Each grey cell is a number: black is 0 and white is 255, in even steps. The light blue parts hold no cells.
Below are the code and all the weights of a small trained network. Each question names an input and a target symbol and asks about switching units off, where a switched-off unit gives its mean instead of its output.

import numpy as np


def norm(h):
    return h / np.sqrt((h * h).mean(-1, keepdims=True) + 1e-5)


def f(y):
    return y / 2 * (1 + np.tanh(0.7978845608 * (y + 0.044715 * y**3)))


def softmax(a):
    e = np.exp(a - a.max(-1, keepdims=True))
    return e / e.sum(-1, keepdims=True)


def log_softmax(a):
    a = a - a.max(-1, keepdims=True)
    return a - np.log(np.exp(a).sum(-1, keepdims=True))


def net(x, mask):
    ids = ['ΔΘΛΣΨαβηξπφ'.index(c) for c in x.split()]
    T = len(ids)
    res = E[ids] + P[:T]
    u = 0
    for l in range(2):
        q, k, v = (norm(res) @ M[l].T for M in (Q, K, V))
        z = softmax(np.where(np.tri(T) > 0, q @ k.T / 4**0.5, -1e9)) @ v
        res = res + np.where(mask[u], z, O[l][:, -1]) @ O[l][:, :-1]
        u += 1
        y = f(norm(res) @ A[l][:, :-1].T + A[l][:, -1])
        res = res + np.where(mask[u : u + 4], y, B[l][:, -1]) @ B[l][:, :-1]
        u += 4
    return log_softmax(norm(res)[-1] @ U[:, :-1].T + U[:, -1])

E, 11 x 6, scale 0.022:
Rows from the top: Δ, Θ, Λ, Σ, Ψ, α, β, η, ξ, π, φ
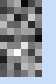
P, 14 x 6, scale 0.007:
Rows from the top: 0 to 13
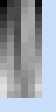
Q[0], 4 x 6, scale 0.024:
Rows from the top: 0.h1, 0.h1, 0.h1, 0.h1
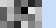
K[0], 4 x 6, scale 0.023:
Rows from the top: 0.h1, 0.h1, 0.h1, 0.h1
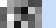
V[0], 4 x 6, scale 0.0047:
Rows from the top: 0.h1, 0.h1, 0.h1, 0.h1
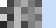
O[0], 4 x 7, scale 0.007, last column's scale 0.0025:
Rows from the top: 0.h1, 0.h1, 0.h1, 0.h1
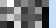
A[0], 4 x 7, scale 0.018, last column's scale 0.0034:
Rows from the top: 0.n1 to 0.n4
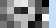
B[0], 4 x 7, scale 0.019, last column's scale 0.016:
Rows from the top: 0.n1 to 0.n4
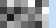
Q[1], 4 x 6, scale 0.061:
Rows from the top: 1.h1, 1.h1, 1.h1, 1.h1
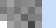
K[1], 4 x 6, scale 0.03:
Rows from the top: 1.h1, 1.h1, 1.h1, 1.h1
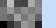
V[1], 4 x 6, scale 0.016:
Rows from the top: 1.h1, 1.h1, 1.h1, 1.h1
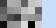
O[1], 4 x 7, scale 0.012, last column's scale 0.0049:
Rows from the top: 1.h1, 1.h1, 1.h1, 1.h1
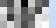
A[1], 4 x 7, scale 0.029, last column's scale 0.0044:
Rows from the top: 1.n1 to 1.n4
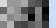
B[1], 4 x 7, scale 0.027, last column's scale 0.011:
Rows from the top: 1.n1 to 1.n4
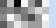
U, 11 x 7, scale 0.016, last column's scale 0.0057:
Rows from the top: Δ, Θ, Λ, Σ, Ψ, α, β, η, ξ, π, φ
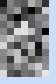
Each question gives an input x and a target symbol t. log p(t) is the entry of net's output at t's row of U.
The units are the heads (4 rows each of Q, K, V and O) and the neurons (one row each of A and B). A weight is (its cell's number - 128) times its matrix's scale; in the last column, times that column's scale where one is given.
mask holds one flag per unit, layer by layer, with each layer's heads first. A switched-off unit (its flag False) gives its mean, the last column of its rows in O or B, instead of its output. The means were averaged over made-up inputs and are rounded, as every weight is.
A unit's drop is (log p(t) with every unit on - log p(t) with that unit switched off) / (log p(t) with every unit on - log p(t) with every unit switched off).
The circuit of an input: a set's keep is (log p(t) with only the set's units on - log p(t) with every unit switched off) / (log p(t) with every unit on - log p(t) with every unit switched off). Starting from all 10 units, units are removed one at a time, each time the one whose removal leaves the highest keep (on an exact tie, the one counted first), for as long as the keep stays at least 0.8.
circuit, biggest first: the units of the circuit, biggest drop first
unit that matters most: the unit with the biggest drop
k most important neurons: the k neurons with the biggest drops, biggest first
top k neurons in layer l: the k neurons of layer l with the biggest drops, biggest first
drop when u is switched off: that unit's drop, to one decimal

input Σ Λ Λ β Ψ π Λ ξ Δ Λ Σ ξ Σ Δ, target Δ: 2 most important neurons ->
(0.n4; 0.n3)
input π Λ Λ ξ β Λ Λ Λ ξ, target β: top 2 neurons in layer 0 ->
(0.n1; 0.n2)
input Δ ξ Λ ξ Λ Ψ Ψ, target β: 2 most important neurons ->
(1.n4; 1.n3)
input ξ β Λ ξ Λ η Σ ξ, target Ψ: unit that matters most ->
1.n1
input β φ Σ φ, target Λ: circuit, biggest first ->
(1.n4; 1.n3; 0.n4)
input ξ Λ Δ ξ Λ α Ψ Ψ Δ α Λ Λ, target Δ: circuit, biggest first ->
(0.n2; 1.n1)
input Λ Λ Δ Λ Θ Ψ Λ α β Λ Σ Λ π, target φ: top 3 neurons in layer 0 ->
(0.n4; 0.n2; 0.n1)
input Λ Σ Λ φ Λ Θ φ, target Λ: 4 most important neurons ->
(1.n4; 0.n3; 1.n3; 1.n1)
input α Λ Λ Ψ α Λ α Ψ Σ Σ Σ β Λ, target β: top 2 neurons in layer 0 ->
(0.n4; 0.n1)
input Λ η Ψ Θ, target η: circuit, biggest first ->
(1.h1; 0.n1)
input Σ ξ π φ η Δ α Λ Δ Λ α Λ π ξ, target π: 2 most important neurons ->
(0.n2; 1.n1)
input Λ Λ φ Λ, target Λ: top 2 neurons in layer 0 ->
(0.n4; 0.n1)
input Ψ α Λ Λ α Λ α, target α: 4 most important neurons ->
(0.n2; 0.n1; 0.n3; 1.n3)
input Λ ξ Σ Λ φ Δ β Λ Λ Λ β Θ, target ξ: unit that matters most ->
0.n3
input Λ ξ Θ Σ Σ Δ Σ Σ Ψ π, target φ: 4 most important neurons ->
(0.n4; 0.n2; 1.n4; 0.n1)
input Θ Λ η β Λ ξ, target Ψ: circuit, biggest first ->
(0.n3; 1.n1)
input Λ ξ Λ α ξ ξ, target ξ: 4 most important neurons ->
(0.n3; 1.n1; 0.n4; 1.n4)
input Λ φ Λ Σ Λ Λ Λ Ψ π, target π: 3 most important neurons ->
(0.n4; 0.n2; 1.n1)
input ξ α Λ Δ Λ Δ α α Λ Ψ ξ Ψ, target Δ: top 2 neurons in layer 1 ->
(1.n1; 1.n4)
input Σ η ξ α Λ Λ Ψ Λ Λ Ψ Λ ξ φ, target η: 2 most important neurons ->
(0.n4; 0.n2)
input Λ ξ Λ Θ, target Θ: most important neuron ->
(1.n1)
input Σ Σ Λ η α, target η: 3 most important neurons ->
(0.n4; 0.n2; 0.n1)
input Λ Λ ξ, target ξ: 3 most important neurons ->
(1.n1; 0.n3; 1.n4)
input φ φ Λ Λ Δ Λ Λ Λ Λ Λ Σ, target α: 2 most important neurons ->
(1.n3; 0.n1)
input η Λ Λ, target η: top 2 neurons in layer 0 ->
(0.n2; 0.n1)
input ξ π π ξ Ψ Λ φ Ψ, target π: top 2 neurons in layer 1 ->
(1.n1; 1.n4)
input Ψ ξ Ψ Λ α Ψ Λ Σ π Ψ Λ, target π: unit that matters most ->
0.n4
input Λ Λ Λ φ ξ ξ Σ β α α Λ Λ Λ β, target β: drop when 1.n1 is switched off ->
-0.2
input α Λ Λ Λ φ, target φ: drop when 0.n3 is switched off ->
0.2
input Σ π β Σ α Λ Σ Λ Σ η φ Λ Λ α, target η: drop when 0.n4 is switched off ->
1.7
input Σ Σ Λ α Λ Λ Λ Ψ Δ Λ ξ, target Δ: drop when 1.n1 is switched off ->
0.1
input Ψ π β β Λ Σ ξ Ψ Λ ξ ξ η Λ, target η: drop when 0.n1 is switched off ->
0.2
